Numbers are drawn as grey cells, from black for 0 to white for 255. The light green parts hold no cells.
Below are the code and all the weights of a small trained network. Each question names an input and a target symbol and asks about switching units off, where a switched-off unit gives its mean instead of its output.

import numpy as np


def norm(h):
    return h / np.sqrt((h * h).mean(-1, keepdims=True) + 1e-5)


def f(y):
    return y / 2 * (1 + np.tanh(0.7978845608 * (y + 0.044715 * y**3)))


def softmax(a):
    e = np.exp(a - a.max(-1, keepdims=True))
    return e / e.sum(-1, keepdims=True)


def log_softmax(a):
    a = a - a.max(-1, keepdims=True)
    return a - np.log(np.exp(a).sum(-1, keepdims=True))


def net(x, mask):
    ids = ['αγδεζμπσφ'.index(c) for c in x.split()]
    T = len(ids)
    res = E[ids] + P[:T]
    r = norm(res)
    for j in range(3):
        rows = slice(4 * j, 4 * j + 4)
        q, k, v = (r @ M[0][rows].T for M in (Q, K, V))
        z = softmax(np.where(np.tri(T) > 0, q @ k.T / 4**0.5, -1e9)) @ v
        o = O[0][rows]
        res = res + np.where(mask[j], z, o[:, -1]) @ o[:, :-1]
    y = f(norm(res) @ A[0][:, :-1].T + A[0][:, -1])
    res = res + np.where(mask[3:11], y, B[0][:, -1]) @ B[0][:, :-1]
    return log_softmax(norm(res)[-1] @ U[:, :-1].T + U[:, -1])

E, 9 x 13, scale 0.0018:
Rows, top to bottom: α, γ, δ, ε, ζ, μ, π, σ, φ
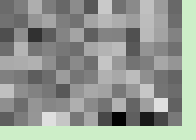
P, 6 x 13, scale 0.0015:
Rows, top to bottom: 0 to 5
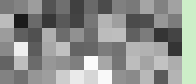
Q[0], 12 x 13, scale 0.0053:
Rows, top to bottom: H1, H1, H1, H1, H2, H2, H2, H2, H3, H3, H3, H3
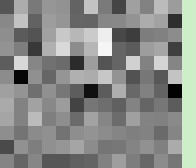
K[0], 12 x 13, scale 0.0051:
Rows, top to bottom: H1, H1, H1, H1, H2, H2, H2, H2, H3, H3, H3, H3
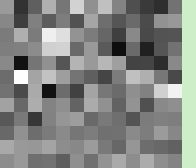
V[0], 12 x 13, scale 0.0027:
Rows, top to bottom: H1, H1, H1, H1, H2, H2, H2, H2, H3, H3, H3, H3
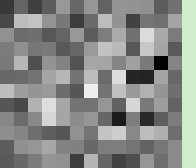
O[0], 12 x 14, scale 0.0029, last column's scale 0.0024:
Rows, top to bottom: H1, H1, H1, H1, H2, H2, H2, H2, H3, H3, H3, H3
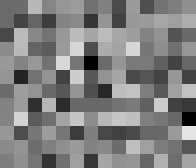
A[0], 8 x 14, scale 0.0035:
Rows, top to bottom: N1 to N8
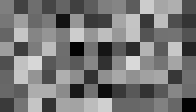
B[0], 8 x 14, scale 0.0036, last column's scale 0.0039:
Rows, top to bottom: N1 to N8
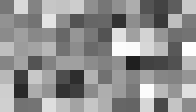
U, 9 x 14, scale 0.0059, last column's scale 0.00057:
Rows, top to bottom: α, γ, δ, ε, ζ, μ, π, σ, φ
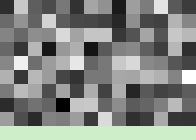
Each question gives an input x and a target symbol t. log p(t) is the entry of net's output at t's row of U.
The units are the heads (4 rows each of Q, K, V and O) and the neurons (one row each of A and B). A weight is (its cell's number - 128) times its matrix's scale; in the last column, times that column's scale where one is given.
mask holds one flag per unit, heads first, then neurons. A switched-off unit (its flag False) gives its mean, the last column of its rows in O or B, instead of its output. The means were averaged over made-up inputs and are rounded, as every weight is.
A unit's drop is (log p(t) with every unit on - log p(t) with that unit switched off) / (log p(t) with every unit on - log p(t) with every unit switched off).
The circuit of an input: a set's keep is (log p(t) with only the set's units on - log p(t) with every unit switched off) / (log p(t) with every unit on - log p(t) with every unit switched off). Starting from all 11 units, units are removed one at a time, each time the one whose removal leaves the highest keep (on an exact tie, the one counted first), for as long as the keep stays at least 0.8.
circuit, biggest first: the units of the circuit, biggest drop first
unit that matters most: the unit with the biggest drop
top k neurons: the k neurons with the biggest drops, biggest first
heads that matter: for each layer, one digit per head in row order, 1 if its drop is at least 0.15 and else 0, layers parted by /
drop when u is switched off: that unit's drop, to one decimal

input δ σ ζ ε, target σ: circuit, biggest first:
[H2, N4]
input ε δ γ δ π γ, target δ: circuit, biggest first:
[H1, H3, N4]
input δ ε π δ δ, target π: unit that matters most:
H1
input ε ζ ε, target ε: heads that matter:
110
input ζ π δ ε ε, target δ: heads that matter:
111
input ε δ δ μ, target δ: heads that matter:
111
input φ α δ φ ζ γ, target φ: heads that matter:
111
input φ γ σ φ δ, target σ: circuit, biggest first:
[H3, H2, N4, H1]
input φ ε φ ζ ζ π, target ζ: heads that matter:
011
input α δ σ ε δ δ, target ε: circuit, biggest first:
[H1, H2, N4, H3]
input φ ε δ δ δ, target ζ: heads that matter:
101
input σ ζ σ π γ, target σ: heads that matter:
111
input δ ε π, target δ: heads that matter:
110
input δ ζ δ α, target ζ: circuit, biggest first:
[H1]
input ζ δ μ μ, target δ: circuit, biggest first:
[H2, N4]
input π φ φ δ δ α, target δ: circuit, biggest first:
[H3, H1, N4]
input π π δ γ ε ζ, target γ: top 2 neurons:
[N2, N4]
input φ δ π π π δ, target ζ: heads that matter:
101
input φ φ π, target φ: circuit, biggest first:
[H3, H1, H2, N4]
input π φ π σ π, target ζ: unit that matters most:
H3
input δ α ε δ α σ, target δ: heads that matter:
101
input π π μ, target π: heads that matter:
110
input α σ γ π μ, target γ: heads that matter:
111
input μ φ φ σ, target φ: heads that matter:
111
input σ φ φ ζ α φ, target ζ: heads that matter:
001
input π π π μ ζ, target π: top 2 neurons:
[N5, N4]
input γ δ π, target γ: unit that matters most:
H1
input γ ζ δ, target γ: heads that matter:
110
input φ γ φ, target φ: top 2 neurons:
[N4, N1]
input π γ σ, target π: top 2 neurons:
[N5, N4]
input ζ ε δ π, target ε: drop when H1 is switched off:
0.8
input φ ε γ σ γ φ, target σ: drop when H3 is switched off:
1.0
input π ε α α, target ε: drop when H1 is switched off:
0.8
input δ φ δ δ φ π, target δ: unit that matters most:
H3
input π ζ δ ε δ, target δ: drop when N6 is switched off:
0.0
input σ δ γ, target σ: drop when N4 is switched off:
0.1
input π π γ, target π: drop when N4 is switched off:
0.1
